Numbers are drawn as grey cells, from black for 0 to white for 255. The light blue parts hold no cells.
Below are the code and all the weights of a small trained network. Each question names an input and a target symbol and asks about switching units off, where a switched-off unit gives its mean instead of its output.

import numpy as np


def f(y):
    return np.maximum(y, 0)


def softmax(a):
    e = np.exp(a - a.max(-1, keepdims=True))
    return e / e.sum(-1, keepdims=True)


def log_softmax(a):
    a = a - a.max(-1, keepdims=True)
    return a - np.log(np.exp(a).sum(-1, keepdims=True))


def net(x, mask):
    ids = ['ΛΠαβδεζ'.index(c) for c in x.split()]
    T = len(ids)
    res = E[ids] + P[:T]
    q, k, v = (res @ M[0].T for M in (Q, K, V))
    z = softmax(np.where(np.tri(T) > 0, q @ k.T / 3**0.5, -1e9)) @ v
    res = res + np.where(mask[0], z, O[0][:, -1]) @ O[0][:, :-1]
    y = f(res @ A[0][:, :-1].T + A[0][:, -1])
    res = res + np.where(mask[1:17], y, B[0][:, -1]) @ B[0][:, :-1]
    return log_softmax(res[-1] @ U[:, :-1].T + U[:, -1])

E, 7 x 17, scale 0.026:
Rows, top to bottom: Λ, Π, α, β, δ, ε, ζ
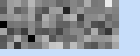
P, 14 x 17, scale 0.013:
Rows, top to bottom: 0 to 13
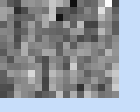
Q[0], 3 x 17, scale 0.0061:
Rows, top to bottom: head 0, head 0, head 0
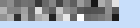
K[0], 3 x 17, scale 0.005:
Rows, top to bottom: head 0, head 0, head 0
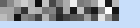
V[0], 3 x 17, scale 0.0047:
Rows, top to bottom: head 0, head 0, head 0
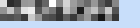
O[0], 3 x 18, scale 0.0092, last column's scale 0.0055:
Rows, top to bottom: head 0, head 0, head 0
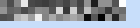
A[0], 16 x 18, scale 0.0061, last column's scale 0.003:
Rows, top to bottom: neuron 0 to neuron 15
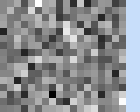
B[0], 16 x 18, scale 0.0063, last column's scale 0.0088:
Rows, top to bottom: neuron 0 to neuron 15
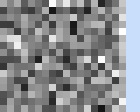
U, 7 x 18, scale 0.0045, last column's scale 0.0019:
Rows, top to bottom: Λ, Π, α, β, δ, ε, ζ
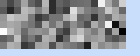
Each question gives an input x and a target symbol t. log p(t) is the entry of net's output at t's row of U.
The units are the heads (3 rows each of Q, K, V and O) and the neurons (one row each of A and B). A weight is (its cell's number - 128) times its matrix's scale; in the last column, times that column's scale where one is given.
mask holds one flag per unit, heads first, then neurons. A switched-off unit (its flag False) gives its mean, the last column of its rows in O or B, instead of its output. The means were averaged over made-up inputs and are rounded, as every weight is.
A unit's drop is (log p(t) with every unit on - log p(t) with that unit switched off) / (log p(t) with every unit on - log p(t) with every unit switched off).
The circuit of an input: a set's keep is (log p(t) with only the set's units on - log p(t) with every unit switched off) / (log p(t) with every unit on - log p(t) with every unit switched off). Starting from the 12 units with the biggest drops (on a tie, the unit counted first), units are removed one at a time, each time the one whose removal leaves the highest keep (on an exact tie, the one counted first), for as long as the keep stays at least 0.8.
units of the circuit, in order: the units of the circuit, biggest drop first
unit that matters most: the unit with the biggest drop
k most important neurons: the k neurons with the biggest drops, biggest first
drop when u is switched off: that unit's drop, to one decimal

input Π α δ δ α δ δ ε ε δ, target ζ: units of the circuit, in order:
head 0; neuron 1
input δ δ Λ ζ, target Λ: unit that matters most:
neuron 8
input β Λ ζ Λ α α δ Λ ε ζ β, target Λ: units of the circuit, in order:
head 0; neuron 0; neuron 1
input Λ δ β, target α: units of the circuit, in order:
head 0; neuron 0; neuron 2
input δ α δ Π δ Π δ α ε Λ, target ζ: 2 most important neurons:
neuron 1; neuron 8
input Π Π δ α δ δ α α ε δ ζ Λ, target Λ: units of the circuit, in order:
head 0; neuron 0
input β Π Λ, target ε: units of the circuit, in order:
head 0; neuron 0; neuron 8
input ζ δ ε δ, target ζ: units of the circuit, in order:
head 0; neuron 0; neuron 1
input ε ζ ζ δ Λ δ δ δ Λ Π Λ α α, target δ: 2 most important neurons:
neuron 12; neuron 5
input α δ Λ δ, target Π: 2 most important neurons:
neuron 13; neuron 0
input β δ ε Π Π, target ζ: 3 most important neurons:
neuron 1; neuron 0; neuron 14
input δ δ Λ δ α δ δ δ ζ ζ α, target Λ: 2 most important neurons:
neuron 1; neuron 0
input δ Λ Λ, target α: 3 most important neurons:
neuron 0; neuron 10; neuron 2
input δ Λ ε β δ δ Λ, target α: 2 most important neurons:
neuron 0; neuron 2
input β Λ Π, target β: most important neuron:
neuron 14
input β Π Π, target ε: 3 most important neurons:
neuron 8; neuron 0; neuron 6
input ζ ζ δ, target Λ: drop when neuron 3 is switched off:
0.0
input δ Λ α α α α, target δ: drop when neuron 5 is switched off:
0.1
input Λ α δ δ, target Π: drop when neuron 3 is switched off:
0.0
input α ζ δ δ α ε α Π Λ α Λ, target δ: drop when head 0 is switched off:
1.0
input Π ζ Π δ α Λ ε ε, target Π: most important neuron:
neuron 15
